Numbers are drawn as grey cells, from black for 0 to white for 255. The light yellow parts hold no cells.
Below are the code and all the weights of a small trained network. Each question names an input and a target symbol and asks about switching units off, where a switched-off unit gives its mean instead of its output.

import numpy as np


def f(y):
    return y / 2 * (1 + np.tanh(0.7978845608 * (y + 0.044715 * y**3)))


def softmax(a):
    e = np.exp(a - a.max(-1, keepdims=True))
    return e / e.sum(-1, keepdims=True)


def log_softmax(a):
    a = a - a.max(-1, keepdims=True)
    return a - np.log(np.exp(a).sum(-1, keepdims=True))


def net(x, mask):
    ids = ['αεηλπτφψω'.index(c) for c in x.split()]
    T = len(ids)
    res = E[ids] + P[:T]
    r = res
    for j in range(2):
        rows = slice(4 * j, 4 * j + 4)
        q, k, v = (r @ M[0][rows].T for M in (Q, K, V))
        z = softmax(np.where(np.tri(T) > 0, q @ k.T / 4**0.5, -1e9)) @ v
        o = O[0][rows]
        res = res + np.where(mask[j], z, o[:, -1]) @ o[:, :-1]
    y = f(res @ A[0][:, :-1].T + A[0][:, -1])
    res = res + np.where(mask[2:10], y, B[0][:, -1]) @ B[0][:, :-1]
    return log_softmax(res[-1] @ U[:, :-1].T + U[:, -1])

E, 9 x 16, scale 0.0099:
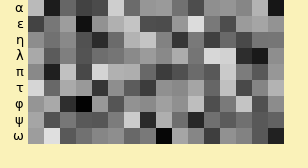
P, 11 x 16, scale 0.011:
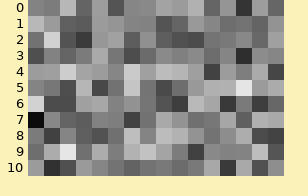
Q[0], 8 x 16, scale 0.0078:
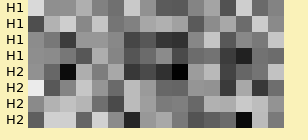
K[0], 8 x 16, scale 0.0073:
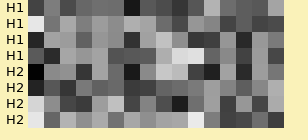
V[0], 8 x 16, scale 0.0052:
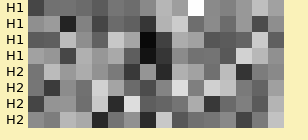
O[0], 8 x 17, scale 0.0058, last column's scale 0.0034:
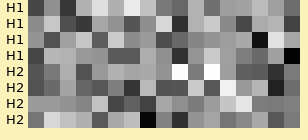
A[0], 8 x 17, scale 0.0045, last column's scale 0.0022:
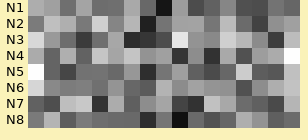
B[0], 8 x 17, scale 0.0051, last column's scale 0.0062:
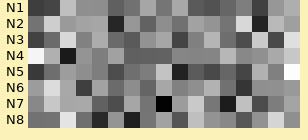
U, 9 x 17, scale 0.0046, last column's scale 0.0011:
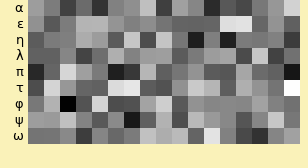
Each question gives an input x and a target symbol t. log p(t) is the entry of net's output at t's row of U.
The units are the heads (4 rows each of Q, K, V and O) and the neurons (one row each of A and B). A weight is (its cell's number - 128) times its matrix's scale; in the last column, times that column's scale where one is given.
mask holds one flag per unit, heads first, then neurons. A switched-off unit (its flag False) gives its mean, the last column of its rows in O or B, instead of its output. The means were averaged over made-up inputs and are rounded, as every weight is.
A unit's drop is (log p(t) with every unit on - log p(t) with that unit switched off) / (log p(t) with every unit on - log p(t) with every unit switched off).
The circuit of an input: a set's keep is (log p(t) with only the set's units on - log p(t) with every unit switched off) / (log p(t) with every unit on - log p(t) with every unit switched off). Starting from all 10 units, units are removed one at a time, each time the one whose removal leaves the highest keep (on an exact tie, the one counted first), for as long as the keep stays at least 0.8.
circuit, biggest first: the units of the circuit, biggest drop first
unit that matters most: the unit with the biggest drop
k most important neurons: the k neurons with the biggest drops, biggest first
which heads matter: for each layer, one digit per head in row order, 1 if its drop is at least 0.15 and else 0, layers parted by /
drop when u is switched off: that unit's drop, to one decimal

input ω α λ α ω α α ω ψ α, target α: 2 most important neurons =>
(N3; N7)
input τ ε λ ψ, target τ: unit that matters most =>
H2
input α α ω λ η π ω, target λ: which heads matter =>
11
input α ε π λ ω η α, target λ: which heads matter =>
11
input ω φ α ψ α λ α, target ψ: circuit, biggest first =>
(H2; H1; N8)
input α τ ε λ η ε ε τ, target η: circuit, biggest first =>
(H2; H1)
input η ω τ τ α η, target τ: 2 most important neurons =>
(N5; N7)
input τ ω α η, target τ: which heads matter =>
01
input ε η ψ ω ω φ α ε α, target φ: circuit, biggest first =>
(H1; H2)
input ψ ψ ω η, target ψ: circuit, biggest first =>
(H2; N8)
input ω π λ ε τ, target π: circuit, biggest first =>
(H1; H2; N3)
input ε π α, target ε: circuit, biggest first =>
(H1; H2)
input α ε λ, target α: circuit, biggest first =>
(H2; H1)
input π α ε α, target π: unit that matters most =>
H1
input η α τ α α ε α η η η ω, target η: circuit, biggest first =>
(H2; N5)
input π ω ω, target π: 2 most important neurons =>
(N3; N1)
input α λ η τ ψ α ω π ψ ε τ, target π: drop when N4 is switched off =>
0.2
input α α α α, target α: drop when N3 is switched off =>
0.1
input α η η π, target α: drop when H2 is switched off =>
0.6
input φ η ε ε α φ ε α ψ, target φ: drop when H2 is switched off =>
0.3
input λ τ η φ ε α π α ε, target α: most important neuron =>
(N3)
